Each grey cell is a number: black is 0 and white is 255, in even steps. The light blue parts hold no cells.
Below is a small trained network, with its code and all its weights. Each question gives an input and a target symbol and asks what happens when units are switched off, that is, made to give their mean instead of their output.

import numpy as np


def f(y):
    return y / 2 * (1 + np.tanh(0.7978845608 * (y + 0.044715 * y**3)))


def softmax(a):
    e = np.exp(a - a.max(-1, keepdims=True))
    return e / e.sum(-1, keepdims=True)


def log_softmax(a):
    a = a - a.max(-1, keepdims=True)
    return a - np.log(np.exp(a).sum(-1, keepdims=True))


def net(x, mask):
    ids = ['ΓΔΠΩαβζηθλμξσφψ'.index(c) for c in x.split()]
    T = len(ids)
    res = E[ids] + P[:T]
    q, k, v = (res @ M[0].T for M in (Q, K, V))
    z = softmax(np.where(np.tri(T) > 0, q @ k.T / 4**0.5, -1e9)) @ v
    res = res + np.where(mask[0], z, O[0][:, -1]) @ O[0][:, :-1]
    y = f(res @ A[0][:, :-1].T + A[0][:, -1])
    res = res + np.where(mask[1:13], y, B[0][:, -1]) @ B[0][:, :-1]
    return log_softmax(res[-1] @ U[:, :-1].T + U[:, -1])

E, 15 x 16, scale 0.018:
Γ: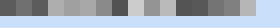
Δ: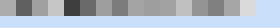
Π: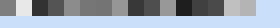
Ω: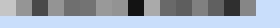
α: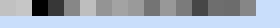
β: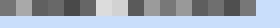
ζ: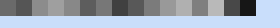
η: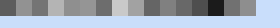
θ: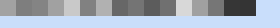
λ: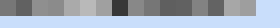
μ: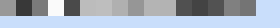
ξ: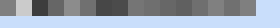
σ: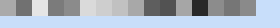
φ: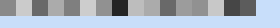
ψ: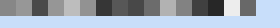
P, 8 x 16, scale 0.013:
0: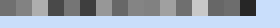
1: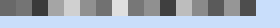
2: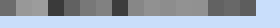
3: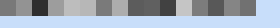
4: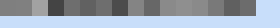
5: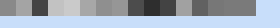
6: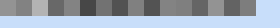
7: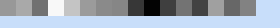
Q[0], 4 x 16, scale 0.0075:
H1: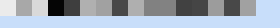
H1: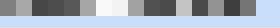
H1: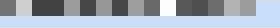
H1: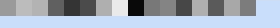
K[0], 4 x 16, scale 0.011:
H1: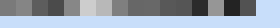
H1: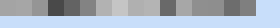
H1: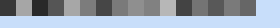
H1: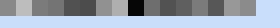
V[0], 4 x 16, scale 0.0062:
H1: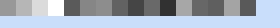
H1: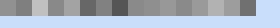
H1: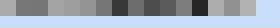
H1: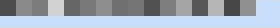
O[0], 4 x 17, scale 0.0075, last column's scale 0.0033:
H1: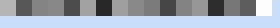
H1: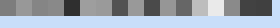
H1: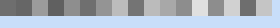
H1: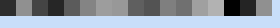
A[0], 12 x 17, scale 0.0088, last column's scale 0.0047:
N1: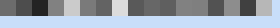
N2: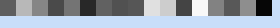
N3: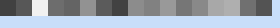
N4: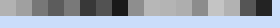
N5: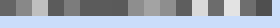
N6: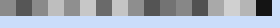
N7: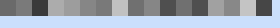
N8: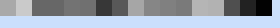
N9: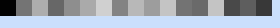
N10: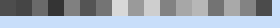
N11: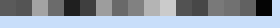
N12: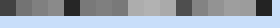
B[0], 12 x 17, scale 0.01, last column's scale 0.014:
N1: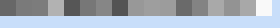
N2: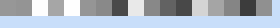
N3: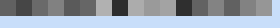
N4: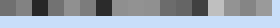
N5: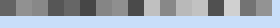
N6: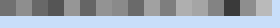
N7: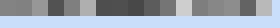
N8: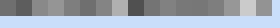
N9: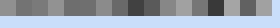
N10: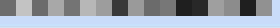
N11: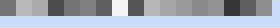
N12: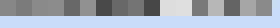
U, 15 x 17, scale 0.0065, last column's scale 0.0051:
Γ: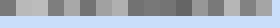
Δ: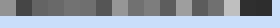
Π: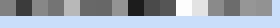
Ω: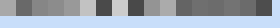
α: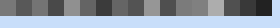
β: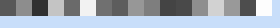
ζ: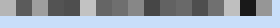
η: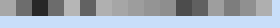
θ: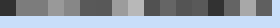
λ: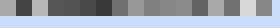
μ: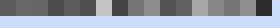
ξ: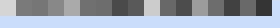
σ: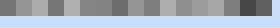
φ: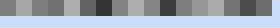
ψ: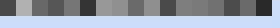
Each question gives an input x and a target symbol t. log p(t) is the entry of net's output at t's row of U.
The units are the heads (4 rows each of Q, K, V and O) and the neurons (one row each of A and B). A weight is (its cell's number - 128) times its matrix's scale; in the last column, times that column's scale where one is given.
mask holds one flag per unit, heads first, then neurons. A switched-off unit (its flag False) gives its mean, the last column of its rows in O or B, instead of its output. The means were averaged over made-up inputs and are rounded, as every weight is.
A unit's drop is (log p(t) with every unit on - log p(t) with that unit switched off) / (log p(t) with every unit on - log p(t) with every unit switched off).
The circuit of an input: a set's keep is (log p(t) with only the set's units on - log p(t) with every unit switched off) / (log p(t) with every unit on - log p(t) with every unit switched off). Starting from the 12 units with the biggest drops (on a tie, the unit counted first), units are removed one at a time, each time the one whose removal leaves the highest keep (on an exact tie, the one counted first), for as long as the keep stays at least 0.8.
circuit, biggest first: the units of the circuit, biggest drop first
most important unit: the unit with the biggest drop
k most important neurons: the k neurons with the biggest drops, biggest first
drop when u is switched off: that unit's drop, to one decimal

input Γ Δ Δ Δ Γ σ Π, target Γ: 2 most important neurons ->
[N2, N5]
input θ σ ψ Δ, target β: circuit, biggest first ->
[H1, N10]
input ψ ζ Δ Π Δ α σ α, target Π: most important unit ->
N7
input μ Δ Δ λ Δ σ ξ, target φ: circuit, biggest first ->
[N2, H1, N4]
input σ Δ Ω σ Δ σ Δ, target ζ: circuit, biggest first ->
[H1, N10]
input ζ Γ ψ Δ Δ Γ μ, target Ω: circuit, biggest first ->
[N11, N1]
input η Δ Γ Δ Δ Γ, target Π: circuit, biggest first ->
[H1, N7, N9, N1]
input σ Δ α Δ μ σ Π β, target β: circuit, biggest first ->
[N1, H1]
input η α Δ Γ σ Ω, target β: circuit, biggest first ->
[N1, N6]
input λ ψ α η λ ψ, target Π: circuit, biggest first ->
[H1, N6]
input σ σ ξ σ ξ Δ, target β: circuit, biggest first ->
[H1, N10, N5]
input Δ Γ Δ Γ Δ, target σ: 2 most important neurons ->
[N2, N10]
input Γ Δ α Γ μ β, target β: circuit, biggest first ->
[N1, N6]
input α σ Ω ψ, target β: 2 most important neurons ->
[N1, N10]
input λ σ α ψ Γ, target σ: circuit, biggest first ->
[H1, N2]
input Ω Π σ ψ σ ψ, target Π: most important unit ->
N6
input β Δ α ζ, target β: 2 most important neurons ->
[N1, N6]
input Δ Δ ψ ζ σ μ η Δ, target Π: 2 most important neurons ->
[N6, N1]
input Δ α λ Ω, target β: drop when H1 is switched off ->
0.2
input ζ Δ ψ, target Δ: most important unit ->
N5
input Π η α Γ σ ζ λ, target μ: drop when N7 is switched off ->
0.2
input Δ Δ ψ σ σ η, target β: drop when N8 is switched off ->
0.1
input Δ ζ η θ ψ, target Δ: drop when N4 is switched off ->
0.3
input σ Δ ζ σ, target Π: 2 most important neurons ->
[N6, N10]
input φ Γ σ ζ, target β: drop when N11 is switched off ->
0.1
